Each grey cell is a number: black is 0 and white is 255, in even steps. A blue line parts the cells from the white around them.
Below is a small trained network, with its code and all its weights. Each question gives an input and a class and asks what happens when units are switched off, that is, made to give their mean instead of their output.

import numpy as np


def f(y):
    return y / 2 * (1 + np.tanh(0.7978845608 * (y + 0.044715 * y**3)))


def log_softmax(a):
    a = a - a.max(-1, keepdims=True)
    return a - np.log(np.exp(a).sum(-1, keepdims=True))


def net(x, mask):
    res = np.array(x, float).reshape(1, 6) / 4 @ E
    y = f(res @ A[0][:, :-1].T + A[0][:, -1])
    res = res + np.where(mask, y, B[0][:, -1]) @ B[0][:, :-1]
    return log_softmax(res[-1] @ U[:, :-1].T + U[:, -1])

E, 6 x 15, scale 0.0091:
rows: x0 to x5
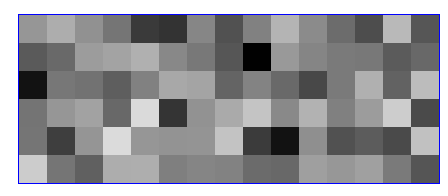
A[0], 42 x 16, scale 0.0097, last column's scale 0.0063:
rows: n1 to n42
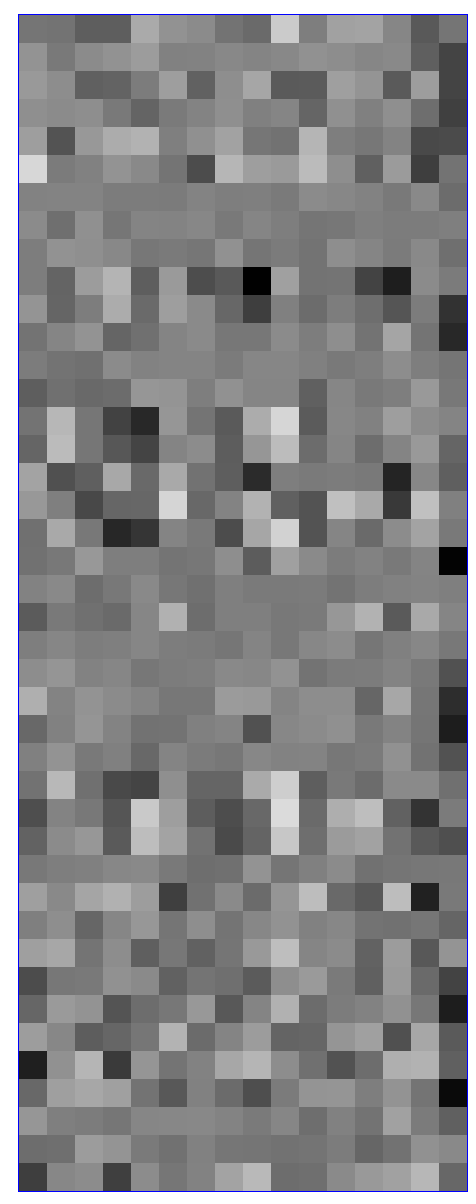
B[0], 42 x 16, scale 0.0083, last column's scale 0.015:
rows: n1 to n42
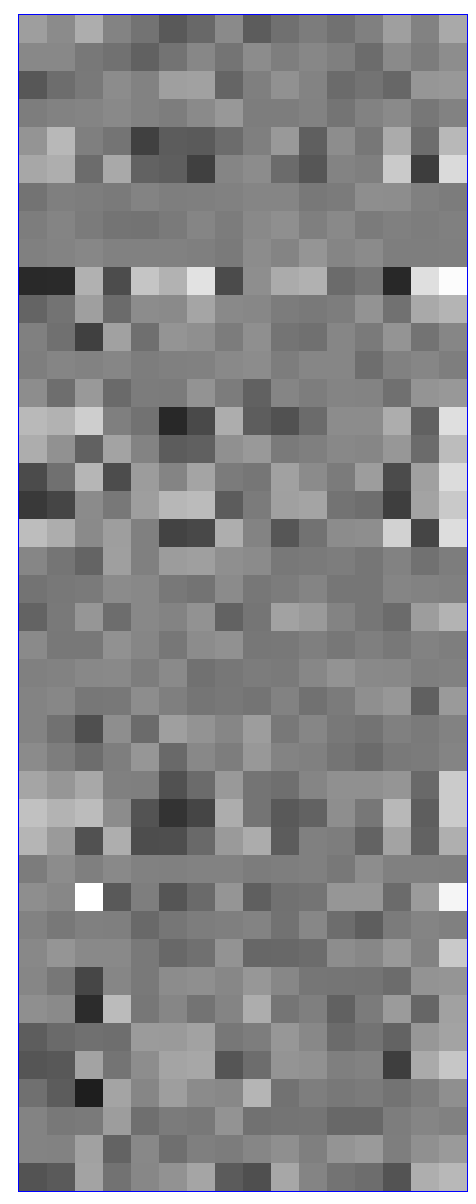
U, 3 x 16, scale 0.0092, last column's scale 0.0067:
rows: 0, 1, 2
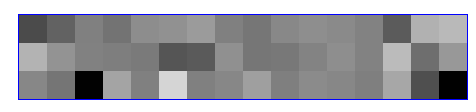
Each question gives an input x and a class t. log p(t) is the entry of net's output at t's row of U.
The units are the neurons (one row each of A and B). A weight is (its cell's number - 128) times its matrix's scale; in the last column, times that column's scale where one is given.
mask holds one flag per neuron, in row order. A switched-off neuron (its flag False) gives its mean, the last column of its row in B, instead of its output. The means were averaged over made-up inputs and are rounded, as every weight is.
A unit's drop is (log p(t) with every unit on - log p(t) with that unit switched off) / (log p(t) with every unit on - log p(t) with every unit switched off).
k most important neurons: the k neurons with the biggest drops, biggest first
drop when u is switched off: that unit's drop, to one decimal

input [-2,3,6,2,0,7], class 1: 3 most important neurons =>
(n10; n29; n38)
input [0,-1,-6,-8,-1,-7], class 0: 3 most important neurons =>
(n10; n6; n29)
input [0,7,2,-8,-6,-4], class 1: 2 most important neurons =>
(n19; n29)
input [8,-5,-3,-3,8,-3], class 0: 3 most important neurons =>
(n19; n15; n29)
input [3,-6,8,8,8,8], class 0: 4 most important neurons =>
(n19; n6; n15; n29)
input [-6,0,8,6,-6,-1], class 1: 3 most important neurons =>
(n29; n10; n30)
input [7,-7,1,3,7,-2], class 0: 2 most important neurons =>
(n19; n15)
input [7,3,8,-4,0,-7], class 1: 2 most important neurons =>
(n19; n15)
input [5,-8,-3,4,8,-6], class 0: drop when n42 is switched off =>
0.2
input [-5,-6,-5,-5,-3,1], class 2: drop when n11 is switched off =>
0.1
